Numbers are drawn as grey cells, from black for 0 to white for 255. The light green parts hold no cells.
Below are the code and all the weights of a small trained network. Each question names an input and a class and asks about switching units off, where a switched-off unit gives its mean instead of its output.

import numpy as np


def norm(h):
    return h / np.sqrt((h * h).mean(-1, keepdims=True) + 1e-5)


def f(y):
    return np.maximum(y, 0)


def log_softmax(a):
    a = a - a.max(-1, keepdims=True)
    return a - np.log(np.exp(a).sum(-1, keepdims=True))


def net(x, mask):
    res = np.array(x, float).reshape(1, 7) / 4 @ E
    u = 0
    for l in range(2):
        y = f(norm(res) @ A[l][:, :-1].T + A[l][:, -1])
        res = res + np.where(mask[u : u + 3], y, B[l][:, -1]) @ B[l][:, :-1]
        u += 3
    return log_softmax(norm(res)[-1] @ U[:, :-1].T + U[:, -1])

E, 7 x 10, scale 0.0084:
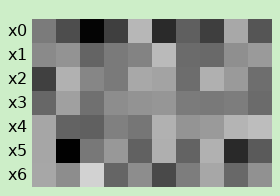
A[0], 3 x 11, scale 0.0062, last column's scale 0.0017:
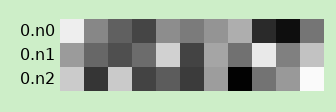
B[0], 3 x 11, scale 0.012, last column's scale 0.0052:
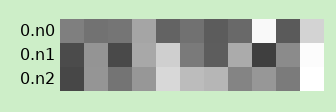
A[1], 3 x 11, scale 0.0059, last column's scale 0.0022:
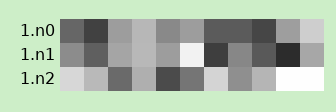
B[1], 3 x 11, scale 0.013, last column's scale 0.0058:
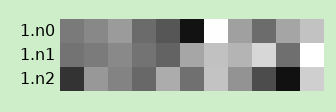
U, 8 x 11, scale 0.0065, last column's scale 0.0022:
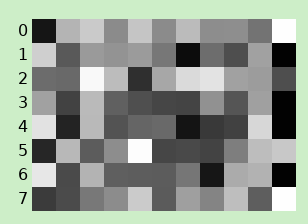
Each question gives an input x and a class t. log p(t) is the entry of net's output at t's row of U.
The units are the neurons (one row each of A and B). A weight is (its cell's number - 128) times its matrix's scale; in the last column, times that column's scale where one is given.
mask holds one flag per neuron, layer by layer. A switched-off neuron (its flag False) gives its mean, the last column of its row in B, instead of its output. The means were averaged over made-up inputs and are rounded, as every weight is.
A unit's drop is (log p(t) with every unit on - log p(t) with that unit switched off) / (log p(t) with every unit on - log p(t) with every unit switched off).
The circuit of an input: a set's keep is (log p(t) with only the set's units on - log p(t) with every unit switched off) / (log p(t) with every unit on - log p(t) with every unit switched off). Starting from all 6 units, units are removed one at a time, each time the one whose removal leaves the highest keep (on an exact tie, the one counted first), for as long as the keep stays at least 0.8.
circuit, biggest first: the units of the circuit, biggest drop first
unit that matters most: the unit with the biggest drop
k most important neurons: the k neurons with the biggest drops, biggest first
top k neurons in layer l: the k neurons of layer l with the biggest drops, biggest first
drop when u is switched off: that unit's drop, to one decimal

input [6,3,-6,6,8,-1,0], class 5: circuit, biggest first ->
0.n1; 1.n1
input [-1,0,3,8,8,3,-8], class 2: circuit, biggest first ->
0.n2; 1.n1; 0.n1
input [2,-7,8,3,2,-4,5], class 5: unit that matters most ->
1.n1
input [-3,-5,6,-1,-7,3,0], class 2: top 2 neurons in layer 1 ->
1.n2; 1.n1
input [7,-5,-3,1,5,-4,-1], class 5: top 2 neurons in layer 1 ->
1.n1; 1.n2
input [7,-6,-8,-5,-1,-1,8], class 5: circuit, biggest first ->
1.n1; 0.n1
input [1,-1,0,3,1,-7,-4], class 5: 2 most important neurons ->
0.n1; 1.n1
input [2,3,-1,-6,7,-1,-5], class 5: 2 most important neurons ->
0.n1; 1.n1
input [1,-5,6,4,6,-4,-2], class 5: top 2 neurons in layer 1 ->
1.n1; 1.n2
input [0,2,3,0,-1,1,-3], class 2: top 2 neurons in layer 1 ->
1.n2; 1.n1
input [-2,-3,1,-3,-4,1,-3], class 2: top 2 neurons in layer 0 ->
0.n2; 0.n1
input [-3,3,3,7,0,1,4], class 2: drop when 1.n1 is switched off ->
0.1
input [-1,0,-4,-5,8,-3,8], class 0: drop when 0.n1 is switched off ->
0.0
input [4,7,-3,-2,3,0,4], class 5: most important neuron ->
0.n1
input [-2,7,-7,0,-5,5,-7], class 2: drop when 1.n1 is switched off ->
0.1
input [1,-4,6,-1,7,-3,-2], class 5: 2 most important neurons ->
0.n1; 1.n1
